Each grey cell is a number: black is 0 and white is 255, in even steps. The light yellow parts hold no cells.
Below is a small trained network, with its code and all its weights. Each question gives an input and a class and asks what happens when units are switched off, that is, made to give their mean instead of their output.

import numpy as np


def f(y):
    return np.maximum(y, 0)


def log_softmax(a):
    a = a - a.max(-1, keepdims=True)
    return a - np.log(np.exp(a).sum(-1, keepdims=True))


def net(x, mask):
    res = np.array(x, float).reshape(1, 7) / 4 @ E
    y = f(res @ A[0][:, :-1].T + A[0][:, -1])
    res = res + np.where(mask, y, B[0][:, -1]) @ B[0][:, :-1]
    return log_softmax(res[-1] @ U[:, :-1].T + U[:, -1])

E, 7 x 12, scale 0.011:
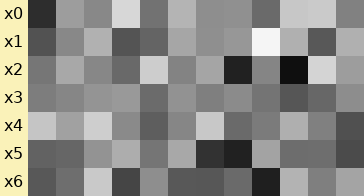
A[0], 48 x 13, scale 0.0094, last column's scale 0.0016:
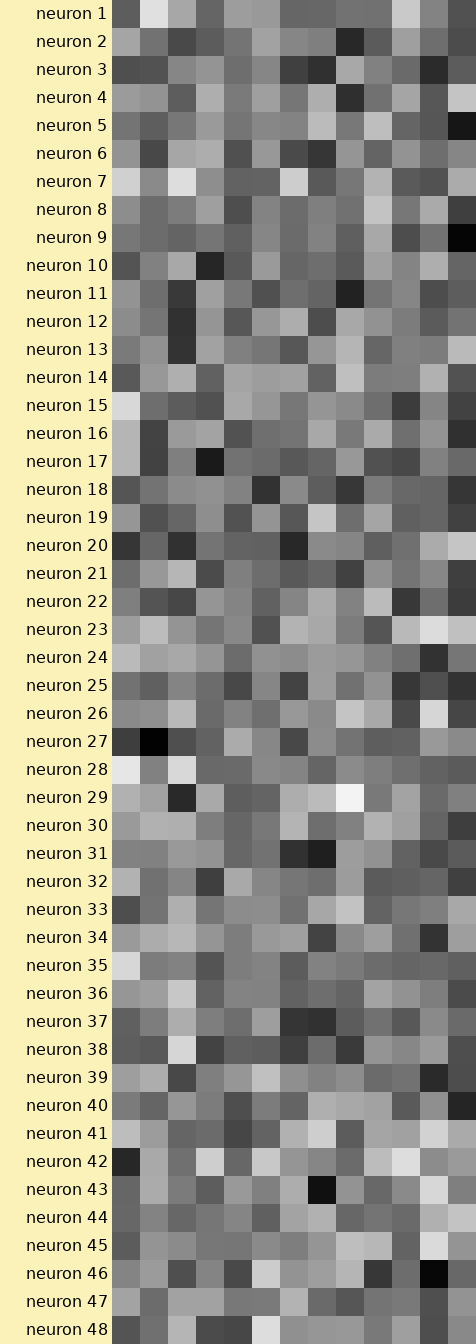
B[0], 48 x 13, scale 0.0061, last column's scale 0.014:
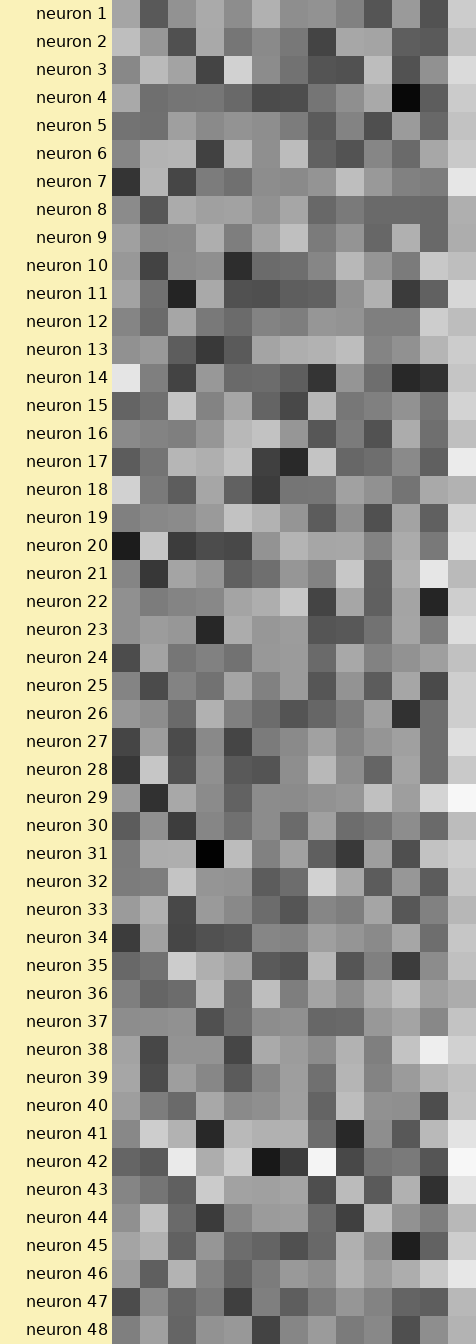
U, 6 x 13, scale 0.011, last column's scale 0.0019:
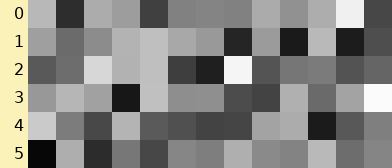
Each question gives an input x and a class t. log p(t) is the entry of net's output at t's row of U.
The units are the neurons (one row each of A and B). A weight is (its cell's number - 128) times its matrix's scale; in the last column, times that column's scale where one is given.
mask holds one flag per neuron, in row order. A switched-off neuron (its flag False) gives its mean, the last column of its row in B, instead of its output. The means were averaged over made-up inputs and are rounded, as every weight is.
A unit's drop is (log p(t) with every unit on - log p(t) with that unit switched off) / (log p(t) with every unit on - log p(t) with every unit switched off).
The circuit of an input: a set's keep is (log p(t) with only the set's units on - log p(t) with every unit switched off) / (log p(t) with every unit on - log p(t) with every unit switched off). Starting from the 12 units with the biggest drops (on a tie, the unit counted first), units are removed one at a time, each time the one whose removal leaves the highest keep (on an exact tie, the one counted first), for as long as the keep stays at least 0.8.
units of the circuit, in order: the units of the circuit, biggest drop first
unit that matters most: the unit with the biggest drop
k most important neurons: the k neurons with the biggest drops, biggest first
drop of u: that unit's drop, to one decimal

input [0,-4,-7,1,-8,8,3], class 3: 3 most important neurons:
[neuron 3; neuron 31; neuron 6]
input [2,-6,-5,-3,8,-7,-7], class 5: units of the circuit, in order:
[neuron 7]
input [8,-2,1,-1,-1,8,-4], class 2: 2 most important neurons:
[neuron 42; neuron 41]
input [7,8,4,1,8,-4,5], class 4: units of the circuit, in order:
[neuron 14; neuron 45]
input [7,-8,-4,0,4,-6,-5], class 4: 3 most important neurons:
[neuron 4; neuron 11; neuron 17]
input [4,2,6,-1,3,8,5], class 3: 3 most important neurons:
[neuron 31; neuron 3; neuron 6]
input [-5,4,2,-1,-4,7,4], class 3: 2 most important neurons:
[neuron 31; neuron 42]
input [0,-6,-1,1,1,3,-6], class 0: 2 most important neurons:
[neuron 46; neuron 39]
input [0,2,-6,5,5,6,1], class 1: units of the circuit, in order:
[neuron 25; neuron 16]
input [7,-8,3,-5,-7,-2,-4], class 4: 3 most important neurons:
[neuron 11; neuron 4; neuron 2]
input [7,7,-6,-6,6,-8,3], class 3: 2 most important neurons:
[neuron 41; neuron 17]
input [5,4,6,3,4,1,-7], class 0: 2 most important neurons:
[neuron 29; neuron 46]
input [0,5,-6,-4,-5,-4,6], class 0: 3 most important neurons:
[neuron 10; neuron 38; neuron 43]
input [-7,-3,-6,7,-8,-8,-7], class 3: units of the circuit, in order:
[neuron 41]
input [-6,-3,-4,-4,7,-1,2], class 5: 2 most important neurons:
[neuron 7; neuron 42]
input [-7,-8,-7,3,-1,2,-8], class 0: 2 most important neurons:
[neuron 46; neuron 29]
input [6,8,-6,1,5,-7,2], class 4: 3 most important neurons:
[neuron 45; neuron 26; neuron 40]
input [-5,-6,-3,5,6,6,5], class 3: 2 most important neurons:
[neuron 31; neuron 6]
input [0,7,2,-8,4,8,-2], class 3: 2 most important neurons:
[neuron 31; neuron 3]
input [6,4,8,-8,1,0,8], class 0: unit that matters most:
neuron 10
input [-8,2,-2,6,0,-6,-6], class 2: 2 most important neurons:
[neuron 17; neuron 15]
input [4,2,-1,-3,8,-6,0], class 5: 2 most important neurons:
[neuron 7; neuron 30]
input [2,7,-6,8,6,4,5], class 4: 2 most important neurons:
[neuron 45; neuron 26]
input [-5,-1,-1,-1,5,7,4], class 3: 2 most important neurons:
[neuron 31; neuron 42]
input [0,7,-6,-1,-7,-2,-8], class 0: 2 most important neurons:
[neuron 29; neuron 46]
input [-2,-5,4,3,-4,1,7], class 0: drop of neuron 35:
0.0
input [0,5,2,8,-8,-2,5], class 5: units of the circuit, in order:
[neuron 20]
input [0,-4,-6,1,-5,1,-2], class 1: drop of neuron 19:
0.1
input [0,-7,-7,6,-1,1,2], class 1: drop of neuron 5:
0.1
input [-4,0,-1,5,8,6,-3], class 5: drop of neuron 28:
0.4
